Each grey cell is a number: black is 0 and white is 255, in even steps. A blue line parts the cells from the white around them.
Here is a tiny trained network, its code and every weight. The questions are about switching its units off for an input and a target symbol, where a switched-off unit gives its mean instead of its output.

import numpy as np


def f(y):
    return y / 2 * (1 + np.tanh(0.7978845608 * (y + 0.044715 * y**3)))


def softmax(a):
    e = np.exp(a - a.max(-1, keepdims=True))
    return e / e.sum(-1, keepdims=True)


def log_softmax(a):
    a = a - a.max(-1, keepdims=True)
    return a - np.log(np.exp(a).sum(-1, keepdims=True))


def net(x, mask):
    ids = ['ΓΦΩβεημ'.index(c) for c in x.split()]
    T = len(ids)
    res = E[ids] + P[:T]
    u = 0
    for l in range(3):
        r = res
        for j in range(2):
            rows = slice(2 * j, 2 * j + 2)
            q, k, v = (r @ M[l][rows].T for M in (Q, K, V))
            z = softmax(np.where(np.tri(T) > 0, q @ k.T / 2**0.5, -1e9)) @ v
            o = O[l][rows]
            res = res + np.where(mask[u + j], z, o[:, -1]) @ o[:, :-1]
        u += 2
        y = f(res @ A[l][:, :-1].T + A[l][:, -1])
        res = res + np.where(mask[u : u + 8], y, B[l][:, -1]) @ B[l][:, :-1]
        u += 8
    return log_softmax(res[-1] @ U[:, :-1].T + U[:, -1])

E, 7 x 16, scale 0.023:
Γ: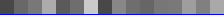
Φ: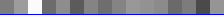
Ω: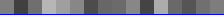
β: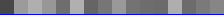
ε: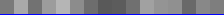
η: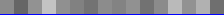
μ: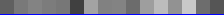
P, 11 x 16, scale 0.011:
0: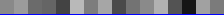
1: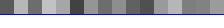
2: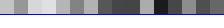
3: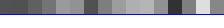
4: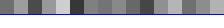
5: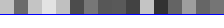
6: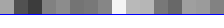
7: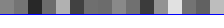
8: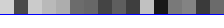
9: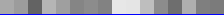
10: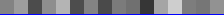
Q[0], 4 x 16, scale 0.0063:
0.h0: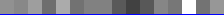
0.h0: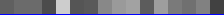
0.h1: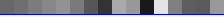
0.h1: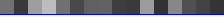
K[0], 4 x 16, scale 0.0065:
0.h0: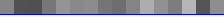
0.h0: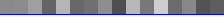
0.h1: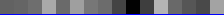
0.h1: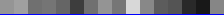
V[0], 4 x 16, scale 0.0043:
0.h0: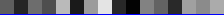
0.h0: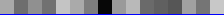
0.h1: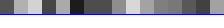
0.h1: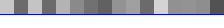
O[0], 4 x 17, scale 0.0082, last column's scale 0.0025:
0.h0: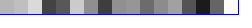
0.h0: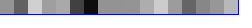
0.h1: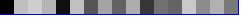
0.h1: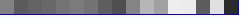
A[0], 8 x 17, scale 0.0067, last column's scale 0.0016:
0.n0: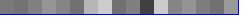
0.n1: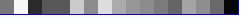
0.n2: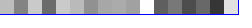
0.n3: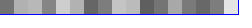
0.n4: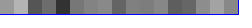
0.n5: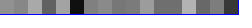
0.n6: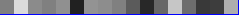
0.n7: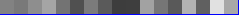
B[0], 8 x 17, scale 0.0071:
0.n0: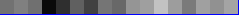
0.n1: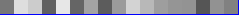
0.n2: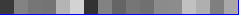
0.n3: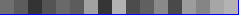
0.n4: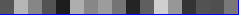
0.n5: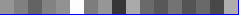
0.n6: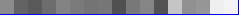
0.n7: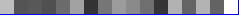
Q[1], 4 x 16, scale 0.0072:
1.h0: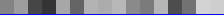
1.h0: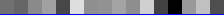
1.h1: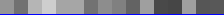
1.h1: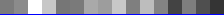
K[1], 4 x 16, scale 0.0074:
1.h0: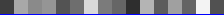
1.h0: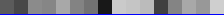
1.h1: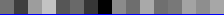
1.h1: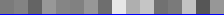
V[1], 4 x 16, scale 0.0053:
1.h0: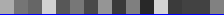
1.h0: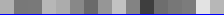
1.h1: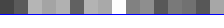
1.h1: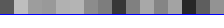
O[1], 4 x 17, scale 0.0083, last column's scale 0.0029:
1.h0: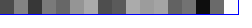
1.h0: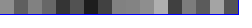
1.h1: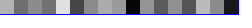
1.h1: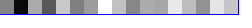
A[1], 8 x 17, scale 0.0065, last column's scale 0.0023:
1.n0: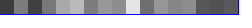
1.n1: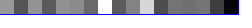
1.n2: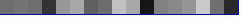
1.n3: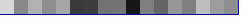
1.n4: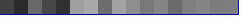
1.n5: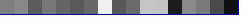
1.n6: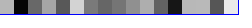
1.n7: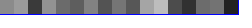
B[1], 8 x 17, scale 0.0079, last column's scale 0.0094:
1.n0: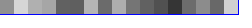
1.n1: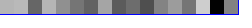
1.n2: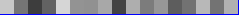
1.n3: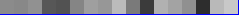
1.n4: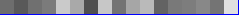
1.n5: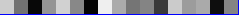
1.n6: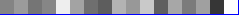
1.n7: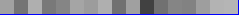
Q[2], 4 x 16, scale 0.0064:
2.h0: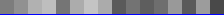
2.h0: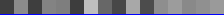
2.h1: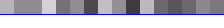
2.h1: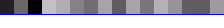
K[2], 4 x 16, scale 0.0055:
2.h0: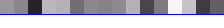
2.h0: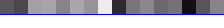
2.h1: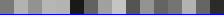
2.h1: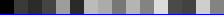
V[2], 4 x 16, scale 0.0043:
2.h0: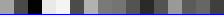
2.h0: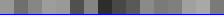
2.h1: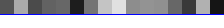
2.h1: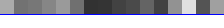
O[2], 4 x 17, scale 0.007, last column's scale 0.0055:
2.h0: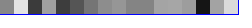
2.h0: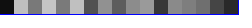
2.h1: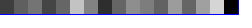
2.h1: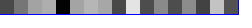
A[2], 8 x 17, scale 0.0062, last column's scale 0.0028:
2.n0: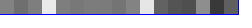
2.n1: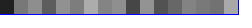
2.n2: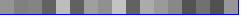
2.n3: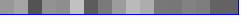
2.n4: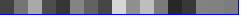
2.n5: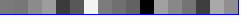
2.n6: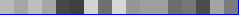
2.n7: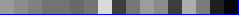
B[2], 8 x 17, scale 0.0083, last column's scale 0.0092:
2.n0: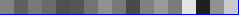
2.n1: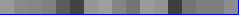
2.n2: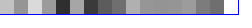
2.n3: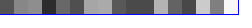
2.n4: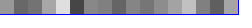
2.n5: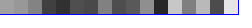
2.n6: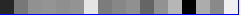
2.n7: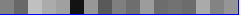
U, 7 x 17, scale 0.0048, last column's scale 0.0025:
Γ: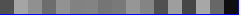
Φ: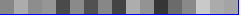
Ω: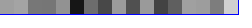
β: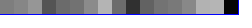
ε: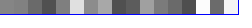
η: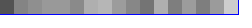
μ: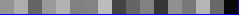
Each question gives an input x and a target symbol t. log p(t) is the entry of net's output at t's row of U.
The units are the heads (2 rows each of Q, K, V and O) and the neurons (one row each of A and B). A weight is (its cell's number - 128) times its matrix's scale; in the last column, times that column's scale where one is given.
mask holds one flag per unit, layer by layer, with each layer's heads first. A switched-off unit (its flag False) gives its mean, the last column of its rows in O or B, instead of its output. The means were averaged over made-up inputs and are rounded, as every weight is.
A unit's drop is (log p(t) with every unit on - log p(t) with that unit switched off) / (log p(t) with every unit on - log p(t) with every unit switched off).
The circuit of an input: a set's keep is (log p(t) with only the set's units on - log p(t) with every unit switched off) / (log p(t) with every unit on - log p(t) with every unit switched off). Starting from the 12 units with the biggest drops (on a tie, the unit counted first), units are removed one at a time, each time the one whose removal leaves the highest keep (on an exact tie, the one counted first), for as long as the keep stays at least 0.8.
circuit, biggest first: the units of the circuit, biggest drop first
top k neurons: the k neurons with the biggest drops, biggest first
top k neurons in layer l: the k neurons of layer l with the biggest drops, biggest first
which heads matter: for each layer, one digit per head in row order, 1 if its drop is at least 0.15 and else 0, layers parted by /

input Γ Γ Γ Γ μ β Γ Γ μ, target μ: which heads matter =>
00 / 10 / 00
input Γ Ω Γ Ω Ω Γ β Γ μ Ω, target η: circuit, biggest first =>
[0.n7; 2.n5]
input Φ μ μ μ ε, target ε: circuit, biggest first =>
[2.h0; 0.h1]
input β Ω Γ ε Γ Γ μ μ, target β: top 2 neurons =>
[0.n6; 1.n6]
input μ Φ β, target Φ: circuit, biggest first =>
[0.h1]
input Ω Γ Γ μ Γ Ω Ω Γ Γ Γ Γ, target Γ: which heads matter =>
00 / 10 / 10
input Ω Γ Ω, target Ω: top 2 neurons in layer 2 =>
[2.n0; 2.n6]
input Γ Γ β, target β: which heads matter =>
00 / 11 / 00
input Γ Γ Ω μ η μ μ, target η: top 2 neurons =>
[1.n0; 0.n7]
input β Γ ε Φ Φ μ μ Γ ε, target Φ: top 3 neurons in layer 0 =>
[0.n2; 0.n6; 0.n0]
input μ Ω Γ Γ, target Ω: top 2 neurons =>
[0.n6; 0.n0]
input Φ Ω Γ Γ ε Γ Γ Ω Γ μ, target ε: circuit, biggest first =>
[2.n3; 0.n5; 1.n3]
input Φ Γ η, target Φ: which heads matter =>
01 / 00 / 01
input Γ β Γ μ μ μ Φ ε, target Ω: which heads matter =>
00 / 00 / 01
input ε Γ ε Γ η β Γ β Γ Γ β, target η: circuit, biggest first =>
[1.h1; 2.n5]
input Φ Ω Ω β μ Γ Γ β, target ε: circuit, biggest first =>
[2.h0; 0.h1; 0.n3]
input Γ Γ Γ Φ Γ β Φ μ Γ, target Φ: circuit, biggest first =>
[0.h1]
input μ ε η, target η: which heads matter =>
00 / 10 / 01
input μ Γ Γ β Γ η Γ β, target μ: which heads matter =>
10 / 10 / 10
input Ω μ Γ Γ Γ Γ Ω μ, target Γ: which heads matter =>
00 / 10 / 10
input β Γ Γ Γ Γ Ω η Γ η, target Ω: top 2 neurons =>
[2.n0; 2.n6]
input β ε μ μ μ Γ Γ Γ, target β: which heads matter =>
10 / 11 / 00
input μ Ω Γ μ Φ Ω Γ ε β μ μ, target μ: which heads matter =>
10 / 10 / 00
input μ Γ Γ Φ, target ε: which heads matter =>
00 / 10 / 00
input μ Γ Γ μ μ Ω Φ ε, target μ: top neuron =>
[0.n1]
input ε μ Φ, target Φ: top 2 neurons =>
[0.n7; 2.n6]
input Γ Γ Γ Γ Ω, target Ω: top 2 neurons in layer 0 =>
[0.n4; 0.n7]
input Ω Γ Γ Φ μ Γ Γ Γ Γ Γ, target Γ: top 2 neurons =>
[2.n6; 2.n5]
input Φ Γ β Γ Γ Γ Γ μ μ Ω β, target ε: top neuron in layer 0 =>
[0.n3]
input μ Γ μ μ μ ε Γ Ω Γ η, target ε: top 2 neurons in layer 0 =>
[0.n3; 0.n2]
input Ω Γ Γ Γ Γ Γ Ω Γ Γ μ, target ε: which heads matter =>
11 / 10 / 01
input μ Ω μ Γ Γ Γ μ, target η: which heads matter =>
10 / 00 / 01
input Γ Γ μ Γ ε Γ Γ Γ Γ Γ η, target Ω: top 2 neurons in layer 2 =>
[2.n6; 2.n3]
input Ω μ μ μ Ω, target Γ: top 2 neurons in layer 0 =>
[0.n6; 0.n7]
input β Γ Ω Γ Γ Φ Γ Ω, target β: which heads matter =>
10 / 01 / 00
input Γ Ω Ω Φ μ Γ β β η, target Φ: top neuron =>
[0.n2]
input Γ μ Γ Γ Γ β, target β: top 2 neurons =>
[1.n3; 2.n5]
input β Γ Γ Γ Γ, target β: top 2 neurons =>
[0.n1; 2.n5]
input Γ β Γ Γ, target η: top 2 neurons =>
[0.n6; 1.n6]
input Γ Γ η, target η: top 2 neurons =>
[0.n2; 1.n3]
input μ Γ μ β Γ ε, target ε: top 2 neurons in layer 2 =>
[2.n3; 2.n0]
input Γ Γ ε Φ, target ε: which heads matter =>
01 / 11 / 00
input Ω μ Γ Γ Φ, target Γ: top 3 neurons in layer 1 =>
[1.n0; 1.n5; 1.n6]
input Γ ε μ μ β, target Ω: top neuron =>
[0.n7]
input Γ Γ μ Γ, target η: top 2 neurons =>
[0.n6; 0.n5]
